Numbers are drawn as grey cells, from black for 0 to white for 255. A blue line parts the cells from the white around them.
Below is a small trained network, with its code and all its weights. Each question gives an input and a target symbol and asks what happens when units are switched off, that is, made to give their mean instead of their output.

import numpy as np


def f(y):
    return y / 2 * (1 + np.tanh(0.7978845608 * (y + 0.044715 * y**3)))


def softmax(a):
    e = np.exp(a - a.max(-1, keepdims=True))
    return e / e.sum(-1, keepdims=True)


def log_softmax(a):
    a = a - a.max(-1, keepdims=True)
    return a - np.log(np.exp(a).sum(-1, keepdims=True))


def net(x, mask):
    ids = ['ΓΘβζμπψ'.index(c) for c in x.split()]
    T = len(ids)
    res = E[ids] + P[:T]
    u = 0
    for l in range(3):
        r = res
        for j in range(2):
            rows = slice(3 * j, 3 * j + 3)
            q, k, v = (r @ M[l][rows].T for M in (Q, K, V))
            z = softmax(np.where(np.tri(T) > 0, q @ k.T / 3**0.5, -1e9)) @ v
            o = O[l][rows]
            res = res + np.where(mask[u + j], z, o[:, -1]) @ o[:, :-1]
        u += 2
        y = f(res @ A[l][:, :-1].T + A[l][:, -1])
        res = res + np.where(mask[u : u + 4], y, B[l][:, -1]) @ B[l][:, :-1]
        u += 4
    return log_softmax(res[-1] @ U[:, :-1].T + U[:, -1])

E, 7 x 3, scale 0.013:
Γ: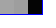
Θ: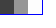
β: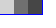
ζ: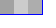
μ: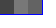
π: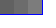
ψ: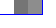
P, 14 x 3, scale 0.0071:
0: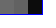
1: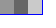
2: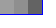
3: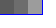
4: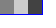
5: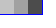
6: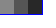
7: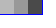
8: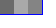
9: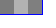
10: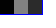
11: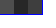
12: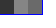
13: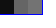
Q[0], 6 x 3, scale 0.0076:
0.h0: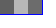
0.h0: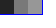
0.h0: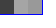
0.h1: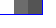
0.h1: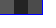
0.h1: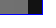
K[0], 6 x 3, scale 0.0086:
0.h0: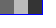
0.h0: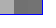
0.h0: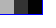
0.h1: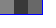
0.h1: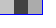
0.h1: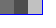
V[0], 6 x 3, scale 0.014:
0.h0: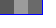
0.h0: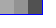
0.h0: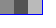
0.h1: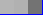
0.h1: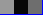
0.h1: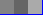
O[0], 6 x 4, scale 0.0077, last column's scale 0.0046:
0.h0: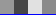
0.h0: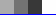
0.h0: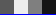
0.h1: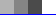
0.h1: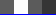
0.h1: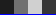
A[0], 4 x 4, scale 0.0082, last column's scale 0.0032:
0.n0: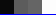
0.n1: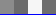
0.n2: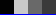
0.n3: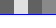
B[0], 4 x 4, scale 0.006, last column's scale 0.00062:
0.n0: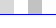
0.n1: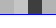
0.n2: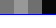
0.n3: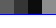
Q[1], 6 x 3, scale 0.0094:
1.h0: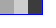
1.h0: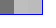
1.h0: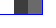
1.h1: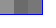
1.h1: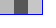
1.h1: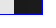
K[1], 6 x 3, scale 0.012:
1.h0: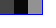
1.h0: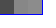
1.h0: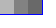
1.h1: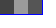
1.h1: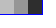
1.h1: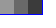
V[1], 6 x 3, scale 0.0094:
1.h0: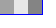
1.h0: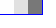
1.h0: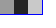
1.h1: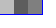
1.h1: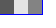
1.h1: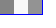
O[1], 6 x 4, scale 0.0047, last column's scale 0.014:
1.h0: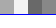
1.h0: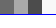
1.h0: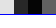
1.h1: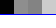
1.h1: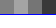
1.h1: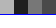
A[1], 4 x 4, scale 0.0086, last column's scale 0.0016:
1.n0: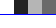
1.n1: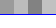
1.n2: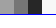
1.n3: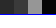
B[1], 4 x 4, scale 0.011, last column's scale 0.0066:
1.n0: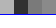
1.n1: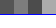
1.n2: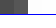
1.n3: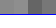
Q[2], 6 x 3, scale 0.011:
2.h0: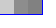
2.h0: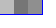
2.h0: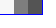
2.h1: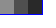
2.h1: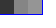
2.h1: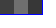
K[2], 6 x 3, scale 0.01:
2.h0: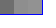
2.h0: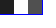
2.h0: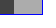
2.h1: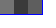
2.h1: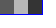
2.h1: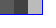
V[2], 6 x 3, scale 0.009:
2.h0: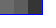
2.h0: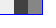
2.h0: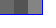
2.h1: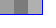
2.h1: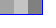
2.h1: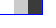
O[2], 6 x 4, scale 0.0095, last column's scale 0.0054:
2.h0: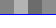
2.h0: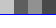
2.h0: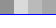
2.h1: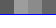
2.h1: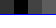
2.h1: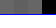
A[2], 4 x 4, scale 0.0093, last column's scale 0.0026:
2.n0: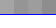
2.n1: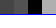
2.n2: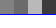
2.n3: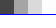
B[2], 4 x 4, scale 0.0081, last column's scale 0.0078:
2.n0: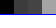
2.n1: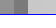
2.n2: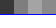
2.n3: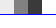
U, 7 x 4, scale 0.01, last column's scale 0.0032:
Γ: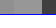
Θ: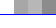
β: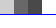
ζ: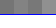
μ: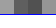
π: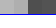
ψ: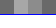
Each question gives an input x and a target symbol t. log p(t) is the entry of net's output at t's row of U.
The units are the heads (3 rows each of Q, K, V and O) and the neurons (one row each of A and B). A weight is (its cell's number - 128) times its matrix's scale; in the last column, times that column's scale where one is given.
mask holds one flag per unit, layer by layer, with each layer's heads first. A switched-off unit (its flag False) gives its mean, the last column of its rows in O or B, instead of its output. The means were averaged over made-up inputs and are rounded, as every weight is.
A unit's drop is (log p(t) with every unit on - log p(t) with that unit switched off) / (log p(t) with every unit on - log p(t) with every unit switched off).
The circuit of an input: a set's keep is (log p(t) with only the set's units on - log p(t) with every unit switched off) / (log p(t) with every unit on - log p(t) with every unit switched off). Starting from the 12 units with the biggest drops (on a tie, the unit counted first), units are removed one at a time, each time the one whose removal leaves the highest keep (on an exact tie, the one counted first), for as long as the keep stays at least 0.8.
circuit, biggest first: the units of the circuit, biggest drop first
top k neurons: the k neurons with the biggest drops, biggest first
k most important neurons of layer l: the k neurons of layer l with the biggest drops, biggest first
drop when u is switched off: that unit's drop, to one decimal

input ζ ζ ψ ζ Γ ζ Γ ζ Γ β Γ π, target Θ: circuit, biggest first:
1.n2, 2.h1, 2.h0, 1.n0
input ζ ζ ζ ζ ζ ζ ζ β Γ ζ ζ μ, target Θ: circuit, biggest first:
0.h1, 2.h1, 2.h0
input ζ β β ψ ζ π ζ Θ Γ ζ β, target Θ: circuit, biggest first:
1.n2, 2.h0, 1.n0
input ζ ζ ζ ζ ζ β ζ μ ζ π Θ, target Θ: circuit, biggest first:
0.h1, 2.h0, 1.n0
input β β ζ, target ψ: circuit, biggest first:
0.h1, 1.h0, 2.h0
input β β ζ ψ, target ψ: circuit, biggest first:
0.h1, 1.h0, 2.h0, 0.h0
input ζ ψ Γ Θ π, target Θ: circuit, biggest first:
2.h0, 1.n0
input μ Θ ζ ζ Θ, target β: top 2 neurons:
1.n2, 0.n1
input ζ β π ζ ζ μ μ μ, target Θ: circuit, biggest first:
1.h0, 2.h0, 1.n0
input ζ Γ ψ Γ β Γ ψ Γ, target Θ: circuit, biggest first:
1.n2, 2.h0, 1.n0
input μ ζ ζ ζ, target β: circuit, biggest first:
1.h1, 1.n2, 2.h1
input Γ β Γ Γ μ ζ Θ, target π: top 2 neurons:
1.n2, 2.n3
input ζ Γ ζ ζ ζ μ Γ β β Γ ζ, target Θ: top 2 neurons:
1.n2, 0.n0
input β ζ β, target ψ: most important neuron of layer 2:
2.n1
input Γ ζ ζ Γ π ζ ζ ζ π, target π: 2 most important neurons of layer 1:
1.n2, 1.n3
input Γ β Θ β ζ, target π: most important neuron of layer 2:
2.n3
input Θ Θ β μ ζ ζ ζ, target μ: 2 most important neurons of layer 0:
0.n1, 0.n0
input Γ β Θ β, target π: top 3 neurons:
2.n3, 1.n2, 2.n1
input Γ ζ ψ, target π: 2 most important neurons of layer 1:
1.n2, 1.n1
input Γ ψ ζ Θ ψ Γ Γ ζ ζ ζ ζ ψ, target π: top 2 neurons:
2.n3, 1.n2
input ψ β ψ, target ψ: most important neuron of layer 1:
1.n1
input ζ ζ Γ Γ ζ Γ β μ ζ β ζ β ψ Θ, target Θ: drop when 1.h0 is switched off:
0.4
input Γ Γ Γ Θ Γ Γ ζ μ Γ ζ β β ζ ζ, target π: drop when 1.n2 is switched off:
0.2
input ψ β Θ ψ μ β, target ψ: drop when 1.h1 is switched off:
-0.1
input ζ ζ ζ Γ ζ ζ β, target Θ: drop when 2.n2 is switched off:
-0.1
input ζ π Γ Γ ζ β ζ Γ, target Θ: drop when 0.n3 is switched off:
0.0
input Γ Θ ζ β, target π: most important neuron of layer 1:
1.n2
